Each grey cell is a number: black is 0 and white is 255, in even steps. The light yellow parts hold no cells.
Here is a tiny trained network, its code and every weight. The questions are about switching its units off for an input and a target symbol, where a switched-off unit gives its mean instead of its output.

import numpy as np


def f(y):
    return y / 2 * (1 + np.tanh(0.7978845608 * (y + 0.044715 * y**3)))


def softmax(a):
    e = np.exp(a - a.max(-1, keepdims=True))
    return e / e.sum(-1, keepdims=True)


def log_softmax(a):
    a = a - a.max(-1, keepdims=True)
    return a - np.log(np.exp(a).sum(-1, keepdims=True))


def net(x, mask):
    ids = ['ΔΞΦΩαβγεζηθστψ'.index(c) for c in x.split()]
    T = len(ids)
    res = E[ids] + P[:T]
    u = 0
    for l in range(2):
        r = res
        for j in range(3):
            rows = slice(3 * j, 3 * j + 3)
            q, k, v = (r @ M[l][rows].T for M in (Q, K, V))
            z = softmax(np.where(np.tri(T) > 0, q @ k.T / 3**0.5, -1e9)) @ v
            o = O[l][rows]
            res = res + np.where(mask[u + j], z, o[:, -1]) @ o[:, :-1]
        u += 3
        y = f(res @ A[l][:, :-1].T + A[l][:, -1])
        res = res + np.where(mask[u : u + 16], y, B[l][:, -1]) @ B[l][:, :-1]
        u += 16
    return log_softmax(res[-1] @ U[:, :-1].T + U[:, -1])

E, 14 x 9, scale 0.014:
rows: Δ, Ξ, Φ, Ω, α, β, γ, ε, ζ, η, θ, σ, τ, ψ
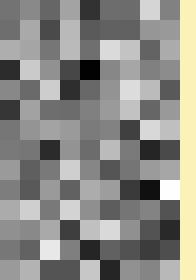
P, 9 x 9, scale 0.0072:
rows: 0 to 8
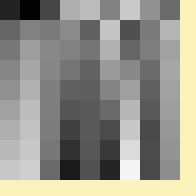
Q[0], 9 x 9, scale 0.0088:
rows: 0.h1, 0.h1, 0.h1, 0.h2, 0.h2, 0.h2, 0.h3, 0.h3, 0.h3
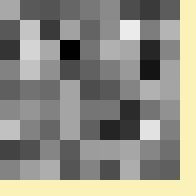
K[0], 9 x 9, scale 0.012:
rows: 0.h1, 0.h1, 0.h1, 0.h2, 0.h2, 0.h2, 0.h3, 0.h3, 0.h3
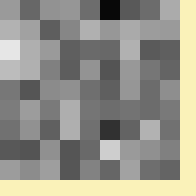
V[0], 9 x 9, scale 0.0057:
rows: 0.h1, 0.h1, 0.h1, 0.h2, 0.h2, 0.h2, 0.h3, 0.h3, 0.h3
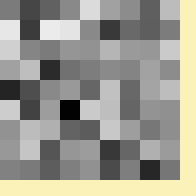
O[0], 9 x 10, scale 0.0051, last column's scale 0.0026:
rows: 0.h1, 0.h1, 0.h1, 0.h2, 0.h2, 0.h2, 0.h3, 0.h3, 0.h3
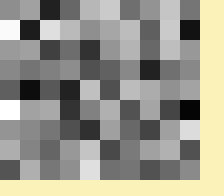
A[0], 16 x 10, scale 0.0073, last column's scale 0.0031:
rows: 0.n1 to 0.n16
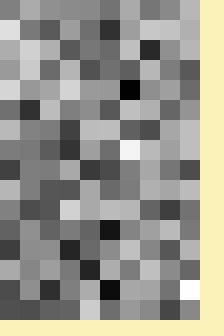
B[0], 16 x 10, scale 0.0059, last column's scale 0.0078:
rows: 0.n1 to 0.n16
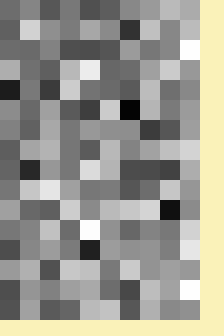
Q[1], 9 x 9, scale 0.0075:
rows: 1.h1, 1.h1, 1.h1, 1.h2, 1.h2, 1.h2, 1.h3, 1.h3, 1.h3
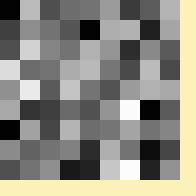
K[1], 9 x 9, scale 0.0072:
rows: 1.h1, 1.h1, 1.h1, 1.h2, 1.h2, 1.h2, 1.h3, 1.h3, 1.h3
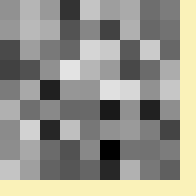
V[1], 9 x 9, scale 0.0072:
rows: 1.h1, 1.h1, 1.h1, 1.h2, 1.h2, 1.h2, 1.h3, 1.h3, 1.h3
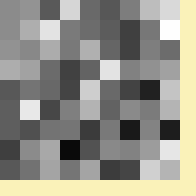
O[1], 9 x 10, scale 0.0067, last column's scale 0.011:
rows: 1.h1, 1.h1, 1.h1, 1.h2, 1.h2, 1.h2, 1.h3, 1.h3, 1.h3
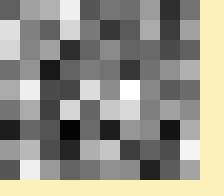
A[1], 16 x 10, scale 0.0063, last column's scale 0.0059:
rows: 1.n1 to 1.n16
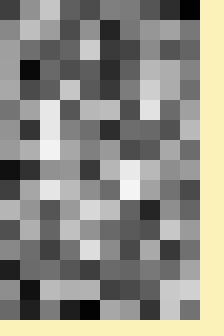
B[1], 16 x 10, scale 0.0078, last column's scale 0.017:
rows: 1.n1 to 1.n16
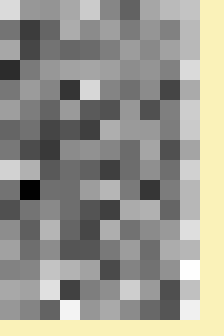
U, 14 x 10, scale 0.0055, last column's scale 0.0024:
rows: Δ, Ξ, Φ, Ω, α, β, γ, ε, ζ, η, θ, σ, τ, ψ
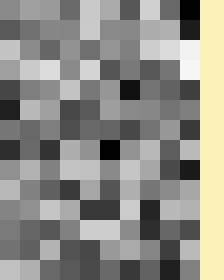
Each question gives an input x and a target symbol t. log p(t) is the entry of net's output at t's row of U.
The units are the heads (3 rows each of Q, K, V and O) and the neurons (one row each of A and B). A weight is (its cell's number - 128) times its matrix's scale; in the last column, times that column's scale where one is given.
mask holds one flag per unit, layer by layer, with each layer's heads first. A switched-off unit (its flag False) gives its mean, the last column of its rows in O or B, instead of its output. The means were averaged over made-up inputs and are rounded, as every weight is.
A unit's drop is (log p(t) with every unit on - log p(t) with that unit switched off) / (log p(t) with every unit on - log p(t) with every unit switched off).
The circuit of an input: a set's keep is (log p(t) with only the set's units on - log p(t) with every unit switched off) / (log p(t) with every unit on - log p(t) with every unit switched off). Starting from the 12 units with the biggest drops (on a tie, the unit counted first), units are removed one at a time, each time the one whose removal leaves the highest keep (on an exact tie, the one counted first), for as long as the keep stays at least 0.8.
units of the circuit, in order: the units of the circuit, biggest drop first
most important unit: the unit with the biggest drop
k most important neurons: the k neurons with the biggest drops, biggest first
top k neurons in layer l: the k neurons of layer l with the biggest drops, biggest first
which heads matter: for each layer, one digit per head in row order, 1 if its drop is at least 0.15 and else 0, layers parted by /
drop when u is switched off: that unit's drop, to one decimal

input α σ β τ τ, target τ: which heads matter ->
100 / 010
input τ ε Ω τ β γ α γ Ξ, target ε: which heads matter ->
000 / 001
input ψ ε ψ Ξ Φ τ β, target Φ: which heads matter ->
100 / 001
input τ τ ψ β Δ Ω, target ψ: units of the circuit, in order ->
[1.h1, 1.h3, 1.n4]
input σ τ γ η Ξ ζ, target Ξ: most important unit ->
0.n16
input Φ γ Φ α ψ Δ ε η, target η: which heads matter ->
000 / 110
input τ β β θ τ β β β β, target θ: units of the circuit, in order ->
[0.n8, 0.n13, 1.h3, 1.n5]
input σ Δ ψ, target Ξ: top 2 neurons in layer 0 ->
[0.n11, 0.n15]
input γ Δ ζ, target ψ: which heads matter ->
010 / 101
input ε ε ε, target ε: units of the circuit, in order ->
[1.h3, 0.n11]
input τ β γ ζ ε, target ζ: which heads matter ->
100 / 101
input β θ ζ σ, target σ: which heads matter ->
001 / 100
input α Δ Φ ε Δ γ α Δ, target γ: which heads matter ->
000 / 011
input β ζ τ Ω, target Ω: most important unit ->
0.h1
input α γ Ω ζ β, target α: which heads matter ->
110 / 010
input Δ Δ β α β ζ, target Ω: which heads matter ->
010 / 001
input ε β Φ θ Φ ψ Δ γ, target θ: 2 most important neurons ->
[0.n11, 0.n16]
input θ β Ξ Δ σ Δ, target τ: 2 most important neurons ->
[0.n11, 1.n15]
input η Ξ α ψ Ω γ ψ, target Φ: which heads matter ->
111 / 001
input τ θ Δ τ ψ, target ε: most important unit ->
1.h3
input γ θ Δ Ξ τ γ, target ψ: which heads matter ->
010 / 101
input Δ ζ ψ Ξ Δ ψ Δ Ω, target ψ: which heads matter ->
000 / 100
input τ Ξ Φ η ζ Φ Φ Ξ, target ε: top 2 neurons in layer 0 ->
[0.n6, 0.n11]
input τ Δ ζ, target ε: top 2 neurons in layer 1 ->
[1.n12, 1.n15]
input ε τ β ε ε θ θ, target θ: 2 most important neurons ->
[0.n11, 0.n16]
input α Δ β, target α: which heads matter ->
000 / 010
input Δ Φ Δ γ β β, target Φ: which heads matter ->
000 / 001
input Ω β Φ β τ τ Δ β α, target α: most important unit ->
1.h2
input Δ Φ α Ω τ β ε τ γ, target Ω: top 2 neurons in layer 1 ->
[1.n1, 1.n7]
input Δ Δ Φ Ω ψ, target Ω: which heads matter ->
011 / 001
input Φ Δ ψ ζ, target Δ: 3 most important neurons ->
[0.n11, 1.n5, 1.n15]
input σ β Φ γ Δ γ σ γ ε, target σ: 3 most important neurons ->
[1.n16, 0.n7, 1.n11]
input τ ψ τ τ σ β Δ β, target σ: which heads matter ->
011 / 101
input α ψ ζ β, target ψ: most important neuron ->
[0.n10]
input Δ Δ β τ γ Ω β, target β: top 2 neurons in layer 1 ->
[1.n16, 1.n9]
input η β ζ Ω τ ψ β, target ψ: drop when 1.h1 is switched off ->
0.6
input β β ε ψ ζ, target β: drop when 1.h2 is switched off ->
0.2
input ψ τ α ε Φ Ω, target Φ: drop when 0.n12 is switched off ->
0.1
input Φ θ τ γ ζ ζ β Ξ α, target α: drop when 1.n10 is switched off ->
0.0
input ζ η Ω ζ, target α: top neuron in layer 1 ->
[1.n8]
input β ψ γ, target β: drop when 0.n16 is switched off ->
0.1
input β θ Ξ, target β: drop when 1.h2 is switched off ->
0.2
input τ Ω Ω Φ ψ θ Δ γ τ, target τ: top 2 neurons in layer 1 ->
[1.n7, 1.n15]
